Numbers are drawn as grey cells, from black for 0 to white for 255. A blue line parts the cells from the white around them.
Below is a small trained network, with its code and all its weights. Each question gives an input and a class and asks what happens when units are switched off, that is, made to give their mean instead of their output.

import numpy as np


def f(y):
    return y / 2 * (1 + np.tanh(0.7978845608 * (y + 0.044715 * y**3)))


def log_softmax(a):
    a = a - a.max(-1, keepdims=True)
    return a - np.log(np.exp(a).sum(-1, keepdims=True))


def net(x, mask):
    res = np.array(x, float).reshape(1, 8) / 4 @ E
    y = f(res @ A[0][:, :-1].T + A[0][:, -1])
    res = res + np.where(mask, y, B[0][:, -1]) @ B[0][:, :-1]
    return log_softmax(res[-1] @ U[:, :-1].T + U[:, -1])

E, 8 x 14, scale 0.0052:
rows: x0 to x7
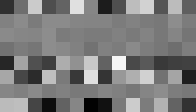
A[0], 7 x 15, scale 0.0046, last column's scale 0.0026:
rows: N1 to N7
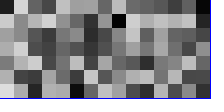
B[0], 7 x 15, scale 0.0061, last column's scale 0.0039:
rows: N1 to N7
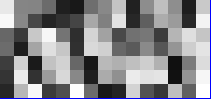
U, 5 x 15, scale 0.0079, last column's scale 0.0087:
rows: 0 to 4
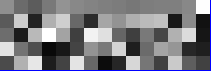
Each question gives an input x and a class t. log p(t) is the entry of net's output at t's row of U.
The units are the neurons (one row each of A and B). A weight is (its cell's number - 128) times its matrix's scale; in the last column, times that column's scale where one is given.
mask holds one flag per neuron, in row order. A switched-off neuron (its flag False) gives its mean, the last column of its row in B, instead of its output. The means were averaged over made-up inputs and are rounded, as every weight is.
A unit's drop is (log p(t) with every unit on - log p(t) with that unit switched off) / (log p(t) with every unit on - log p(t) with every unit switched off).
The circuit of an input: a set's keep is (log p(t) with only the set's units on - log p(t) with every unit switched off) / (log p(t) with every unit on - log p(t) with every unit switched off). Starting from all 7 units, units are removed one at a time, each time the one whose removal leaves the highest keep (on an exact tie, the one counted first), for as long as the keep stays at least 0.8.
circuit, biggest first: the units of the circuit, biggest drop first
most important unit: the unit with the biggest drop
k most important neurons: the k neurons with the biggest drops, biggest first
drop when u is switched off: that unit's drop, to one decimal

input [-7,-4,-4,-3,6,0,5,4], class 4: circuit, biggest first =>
(N7)
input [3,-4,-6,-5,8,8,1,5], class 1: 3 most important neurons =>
(N6; N2; N7)
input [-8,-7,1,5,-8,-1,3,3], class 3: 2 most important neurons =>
(N2; N6)
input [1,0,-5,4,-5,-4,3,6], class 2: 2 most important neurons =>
(N3; N4)
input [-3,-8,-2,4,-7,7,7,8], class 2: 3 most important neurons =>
(N4; N3; N5)
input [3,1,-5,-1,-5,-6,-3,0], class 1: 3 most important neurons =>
(N5; N7; N1)
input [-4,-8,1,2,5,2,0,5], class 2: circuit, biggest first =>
(N4; N3)
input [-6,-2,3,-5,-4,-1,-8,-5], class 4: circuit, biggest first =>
(N7; N4)
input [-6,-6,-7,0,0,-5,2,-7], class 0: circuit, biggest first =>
(N4; N7)
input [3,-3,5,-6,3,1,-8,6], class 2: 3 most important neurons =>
(N4; N3; N7)
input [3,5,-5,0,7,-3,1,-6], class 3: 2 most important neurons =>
(N1; N4)
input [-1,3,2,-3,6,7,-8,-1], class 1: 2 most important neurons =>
(N6; N2)
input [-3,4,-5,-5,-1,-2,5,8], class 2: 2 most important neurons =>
(N4; N3)
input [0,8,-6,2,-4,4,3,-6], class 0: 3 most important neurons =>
(N4; N3; N6)
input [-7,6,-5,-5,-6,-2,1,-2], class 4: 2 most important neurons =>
(N7; N1)
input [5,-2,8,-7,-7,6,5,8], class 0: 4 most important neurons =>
(N6; N2; N4; N3)
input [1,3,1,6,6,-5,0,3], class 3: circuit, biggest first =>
(N1)
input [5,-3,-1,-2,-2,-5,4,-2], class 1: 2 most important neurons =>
(N5; N7)
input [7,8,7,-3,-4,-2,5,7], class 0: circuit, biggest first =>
(N7; N4)
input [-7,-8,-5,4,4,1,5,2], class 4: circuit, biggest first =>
(N7)
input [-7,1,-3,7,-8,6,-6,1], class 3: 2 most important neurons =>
(N2; N5)
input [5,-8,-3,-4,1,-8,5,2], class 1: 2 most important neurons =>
(N5; N7)
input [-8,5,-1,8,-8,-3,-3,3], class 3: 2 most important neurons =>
(N2; N6)
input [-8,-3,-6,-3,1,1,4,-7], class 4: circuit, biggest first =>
(N7; N4)
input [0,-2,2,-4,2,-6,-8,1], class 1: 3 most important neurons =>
(N5; N7; N2)
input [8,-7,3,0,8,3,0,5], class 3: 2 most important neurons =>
(N1; N7)
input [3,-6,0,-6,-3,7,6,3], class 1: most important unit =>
N6
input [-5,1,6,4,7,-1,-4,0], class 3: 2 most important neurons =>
(N1; N6)
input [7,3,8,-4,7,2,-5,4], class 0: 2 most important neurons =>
(N2; N7)
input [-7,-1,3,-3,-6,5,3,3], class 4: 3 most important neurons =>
(N7; N5; N1)
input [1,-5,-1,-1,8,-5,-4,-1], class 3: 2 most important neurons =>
(N1; N6)
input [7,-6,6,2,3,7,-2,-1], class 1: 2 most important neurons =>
(N6; N7)
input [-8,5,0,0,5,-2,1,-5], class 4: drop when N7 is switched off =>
0.7
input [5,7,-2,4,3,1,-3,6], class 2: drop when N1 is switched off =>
0.0
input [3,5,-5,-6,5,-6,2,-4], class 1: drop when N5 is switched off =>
1.0
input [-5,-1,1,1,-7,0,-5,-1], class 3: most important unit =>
N2
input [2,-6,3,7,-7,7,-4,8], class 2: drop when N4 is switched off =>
0.7
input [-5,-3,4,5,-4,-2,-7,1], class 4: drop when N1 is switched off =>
0.1
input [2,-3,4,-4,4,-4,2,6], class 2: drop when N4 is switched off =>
0.3
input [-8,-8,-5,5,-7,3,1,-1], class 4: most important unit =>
N7
